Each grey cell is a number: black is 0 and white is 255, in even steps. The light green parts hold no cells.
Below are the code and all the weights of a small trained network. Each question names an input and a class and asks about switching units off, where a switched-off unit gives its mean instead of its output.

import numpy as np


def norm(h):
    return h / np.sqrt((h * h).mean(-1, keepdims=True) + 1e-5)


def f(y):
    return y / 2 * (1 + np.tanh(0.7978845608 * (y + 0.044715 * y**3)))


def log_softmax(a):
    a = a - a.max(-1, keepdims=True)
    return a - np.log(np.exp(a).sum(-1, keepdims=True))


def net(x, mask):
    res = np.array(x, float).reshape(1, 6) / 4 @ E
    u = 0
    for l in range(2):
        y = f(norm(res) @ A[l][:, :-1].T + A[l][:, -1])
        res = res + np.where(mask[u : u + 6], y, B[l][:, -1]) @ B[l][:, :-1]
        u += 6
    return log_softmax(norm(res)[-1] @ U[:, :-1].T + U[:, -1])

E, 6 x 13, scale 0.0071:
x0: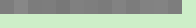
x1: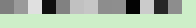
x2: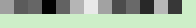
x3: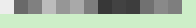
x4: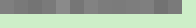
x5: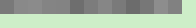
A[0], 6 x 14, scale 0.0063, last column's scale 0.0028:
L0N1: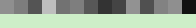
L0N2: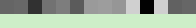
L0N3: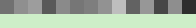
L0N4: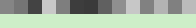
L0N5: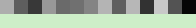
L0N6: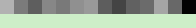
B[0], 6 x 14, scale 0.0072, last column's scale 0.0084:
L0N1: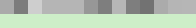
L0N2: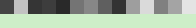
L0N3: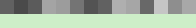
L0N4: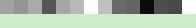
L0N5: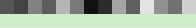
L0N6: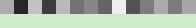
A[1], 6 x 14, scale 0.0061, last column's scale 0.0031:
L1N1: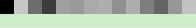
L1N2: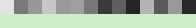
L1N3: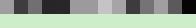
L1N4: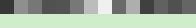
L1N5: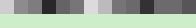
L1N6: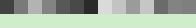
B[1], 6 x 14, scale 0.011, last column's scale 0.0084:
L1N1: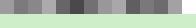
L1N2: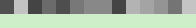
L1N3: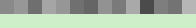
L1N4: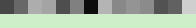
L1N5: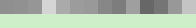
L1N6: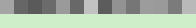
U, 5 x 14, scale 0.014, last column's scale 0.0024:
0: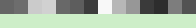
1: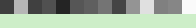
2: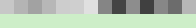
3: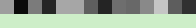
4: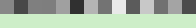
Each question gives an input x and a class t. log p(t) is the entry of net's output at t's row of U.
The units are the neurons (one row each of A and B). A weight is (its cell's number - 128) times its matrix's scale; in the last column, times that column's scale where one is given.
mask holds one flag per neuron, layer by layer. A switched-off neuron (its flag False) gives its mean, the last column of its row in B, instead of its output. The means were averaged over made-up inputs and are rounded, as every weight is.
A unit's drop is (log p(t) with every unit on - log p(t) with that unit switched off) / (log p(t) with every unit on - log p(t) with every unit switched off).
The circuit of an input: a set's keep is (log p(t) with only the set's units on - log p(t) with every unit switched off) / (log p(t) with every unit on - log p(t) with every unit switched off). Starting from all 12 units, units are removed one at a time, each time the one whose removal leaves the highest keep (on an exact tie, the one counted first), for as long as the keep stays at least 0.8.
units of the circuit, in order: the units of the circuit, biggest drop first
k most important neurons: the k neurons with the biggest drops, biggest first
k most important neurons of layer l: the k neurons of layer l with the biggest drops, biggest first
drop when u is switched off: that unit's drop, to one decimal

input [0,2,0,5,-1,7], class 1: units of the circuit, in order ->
L1N2
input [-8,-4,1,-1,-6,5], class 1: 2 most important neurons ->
L0N2, L0N5
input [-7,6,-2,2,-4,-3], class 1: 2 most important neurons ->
L0N4, L1N2
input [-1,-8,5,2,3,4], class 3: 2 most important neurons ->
L0N5, L1N2
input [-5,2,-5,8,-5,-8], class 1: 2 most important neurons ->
L1N2, L0N4
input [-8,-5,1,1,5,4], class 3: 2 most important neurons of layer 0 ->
L0N5, L0N1
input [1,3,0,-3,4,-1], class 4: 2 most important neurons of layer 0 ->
L0N4, L0N3
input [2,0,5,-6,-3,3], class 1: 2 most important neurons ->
L0N2, L0N4
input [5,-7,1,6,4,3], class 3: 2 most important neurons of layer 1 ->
L1N5, L1N3
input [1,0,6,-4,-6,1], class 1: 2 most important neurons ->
L0N2, L0N4
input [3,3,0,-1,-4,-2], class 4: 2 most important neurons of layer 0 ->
L0N4, L0N3
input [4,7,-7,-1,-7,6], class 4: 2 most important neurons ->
L1N6, L0N3
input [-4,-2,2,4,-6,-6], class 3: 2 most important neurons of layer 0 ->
L0N5, L0N6
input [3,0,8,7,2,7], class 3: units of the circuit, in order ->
L0N4
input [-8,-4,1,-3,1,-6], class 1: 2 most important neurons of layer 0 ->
L0N2, L0N5
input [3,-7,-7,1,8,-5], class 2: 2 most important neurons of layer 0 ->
L0N1, L0N4
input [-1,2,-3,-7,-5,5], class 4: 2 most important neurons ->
L0N4, L1N6
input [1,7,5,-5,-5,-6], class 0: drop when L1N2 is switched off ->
0.0
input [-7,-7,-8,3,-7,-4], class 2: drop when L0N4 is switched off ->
0.1
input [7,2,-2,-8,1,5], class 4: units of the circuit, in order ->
L1N6
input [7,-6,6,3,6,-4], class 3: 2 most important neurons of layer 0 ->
L0N5, L0N6
